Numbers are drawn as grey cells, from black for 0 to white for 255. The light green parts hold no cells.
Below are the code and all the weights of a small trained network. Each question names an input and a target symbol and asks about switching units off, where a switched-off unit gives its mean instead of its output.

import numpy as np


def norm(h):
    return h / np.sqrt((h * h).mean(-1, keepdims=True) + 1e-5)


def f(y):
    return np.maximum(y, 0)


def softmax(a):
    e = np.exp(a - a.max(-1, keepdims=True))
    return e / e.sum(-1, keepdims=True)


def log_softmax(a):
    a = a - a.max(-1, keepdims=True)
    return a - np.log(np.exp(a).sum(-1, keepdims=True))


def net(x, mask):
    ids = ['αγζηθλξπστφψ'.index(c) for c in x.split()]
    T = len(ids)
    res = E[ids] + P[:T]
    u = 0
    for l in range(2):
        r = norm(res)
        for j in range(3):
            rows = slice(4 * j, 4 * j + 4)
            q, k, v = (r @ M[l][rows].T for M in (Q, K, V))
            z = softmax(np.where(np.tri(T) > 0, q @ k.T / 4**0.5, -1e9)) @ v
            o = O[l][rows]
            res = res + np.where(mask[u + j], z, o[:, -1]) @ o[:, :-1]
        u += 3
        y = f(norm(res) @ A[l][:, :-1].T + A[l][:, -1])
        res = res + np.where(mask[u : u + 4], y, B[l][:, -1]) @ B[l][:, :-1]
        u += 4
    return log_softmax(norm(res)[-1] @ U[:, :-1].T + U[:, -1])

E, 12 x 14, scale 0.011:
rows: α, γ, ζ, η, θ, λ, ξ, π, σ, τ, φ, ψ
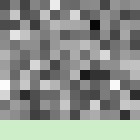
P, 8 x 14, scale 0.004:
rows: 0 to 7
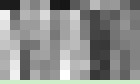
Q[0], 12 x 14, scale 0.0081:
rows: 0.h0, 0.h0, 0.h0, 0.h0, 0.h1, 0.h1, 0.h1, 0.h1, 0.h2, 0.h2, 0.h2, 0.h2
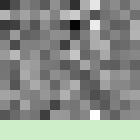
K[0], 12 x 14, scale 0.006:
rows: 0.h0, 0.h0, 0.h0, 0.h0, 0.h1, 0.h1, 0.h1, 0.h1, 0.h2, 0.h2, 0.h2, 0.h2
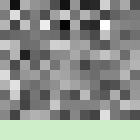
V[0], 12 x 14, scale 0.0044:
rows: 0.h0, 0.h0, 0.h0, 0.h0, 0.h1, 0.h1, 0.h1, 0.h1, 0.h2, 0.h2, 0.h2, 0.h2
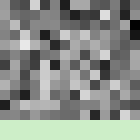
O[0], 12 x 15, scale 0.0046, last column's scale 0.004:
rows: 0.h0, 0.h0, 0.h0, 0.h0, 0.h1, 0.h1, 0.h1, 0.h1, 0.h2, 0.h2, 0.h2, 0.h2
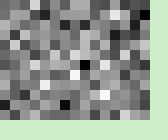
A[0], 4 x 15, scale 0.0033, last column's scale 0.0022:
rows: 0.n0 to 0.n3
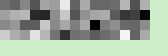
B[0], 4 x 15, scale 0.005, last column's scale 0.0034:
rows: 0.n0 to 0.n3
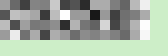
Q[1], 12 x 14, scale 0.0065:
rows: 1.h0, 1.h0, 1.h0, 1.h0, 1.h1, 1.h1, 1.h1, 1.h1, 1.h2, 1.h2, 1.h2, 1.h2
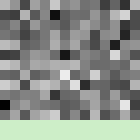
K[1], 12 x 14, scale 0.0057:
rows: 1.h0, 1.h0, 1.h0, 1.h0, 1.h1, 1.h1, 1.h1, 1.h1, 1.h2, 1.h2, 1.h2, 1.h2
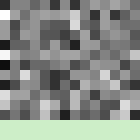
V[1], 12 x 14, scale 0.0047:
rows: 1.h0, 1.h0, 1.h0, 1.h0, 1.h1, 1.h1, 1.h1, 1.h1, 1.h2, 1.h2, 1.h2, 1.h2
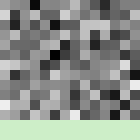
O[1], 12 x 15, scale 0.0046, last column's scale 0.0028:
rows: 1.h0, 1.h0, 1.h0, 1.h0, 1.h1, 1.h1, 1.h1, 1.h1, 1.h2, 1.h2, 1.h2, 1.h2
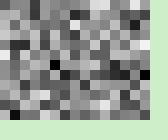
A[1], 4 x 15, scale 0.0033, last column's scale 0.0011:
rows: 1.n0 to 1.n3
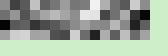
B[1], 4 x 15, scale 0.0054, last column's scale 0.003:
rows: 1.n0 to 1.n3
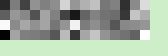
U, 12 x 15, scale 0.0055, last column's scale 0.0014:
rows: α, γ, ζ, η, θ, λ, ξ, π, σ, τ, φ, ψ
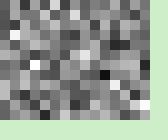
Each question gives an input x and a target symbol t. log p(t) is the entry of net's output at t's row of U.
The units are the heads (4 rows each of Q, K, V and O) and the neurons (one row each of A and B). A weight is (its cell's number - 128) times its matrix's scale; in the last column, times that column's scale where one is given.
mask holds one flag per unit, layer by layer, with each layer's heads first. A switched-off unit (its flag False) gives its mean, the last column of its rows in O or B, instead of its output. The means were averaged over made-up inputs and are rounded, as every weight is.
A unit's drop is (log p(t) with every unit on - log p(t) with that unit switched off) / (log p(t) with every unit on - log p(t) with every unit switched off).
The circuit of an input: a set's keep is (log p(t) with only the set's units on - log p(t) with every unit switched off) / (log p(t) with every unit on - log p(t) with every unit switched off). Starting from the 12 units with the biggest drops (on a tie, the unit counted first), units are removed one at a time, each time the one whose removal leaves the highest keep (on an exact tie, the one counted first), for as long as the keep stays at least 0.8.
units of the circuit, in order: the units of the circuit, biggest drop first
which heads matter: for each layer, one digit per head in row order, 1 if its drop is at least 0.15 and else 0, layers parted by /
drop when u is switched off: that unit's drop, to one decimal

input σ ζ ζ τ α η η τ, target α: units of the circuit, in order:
1.h1
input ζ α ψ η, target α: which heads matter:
010 / 010
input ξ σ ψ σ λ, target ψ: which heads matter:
100 / 001
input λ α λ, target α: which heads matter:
100 / 010
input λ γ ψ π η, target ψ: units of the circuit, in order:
0.h0; 1.h2
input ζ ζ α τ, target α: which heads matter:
000 / 010
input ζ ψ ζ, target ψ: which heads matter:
101 / 001
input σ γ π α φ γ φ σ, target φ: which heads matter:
100 / 100
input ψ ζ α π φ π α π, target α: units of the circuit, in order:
0.h0; 1.h1
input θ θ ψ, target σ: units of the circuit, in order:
1.h1; 0.h1
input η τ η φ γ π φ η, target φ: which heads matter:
100 / 000
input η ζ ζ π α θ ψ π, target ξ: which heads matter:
001 / 110
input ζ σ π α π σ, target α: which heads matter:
000 / 010
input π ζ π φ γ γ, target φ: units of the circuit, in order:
1.h0
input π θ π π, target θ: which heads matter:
100 / 000
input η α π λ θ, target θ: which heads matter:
100 / 000
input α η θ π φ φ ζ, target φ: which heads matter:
110 / 100
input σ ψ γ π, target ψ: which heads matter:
000 / 001
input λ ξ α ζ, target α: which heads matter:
100 / 010
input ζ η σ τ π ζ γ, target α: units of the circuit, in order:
1.h1
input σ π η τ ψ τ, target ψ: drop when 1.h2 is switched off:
0.4
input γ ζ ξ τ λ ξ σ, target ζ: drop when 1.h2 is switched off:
0.4
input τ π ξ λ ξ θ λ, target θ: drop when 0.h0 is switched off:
0.3
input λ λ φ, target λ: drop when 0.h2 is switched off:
0.1
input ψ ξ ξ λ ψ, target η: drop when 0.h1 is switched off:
0.2
